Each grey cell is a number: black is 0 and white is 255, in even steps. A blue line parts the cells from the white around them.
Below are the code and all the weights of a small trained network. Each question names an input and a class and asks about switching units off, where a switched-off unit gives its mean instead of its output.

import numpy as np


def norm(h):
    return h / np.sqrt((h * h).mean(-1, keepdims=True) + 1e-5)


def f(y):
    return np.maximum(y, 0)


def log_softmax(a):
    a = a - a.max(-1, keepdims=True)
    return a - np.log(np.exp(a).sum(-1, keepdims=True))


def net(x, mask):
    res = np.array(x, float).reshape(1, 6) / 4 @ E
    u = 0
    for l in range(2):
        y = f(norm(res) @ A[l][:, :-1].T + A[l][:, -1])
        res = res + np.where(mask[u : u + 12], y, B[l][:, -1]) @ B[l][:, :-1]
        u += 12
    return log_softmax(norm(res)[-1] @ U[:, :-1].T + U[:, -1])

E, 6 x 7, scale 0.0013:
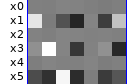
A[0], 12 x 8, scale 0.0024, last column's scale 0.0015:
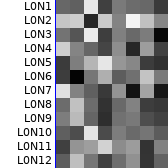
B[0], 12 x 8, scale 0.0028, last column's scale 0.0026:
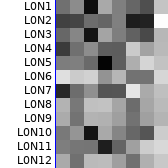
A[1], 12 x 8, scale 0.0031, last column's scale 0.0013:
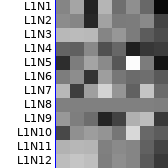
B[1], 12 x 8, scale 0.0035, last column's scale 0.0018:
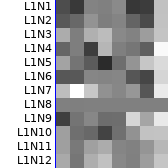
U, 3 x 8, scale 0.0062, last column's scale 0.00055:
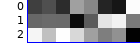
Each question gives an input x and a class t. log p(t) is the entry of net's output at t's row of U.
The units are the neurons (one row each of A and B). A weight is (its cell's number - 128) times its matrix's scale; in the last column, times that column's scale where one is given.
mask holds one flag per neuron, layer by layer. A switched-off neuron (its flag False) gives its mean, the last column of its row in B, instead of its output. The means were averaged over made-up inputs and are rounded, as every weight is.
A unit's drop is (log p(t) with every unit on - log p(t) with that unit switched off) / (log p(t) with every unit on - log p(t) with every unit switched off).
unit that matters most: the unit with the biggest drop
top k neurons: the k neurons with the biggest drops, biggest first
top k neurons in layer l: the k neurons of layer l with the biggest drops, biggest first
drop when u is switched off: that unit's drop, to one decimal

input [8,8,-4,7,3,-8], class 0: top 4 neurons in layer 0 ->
[L0N2; L0N11; L0N5; L0N6]
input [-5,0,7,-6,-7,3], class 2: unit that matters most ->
L0N6
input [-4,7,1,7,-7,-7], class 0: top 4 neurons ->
[L0N2; L0N6; L0N11; L0N5]
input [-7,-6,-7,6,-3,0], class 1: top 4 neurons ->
[L0N11; L0N6; L0N5; L1N5]
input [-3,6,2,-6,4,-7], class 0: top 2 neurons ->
[L0N2; L0N11]
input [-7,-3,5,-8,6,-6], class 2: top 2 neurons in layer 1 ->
[L1N7; L1N4]
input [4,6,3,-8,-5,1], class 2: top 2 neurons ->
[L0N6; L1N7]
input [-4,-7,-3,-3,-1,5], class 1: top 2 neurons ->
[L0N2; L0N5]
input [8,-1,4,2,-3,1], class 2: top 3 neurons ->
[L0N12; L0N8; L0N2]
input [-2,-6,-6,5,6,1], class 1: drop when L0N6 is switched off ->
0.2
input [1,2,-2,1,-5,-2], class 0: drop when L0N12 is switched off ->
0.0
